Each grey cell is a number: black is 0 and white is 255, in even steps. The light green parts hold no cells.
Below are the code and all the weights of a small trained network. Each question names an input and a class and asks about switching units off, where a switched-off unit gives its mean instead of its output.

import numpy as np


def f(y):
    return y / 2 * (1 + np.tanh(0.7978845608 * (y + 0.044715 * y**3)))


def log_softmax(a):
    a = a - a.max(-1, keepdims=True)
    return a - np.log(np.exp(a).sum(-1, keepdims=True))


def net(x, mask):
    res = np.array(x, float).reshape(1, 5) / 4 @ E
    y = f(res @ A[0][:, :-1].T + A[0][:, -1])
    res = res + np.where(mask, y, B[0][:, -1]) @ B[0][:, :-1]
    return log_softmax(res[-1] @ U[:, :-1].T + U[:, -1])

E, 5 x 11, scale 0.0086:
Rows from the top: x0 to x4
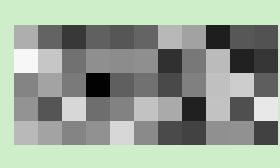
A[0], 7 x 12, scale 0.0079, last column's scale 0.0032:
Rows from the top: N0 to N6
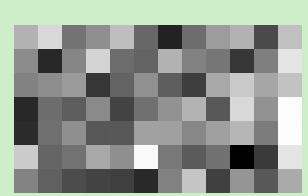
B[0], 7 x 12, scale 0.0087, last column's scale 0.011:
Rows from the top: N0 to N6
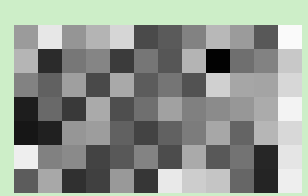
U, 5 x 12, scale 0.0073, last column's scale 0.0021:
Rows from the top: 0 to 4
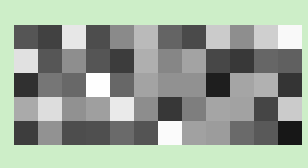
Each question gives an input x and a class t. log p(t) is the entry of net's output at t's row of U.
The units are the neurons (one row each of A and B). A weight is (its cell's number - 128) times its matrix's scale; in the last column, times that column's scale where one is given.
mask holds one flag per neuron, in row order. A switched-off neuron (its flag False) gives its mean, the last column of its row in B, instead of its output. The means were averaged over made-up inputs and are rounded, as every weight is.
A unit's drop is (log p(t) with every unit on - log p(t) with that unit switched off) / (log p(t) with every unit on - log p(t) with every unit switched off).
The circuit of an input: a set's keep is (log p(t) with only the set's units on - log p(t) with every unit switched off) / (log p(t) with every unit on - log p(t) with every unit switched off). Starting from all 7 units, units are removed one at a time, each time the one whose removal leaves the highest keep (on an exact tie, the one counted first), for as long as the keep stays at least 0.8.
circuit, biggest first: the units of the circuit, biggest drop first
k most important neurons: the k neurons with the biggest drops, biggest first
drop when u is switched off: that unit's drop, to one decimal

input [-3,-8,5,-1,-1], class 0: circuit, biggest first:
[N4]
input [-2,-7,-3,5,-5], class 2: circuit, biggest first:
[N3, N1]
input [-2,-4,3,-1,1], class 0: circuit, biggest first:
[N6, N4]
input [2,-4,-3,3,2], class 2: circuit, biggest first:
[N6, N2]
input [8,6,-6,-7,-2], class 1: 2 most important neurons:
[N5, N1]
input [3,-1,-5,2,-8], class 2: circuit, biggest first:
[N1, N3]
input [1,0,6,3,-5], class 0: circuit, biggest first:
[N2, N4]
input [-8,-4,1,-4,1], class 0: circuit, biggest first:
[N6, N4]
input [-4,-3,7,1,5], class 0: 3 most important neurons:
[N2, N4, N6]
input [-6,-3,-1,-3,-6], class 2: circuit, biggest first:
[N6, N3]
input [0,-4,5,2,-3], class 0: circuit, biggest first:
[N2, N4]
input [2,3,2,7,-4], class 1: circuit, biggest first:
[N5, N3]
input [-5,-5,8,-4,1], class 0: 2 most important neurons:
[N2, N4]
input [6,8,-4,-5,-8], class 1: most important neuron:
[N5]
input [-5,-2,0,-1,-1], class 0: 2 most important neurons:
[N6, N1]
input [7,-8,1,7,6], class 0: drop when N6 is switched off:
0.3
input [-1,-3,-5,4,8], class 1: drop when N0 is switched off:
0.2
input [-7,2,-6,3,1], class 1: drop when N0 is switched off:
0.2
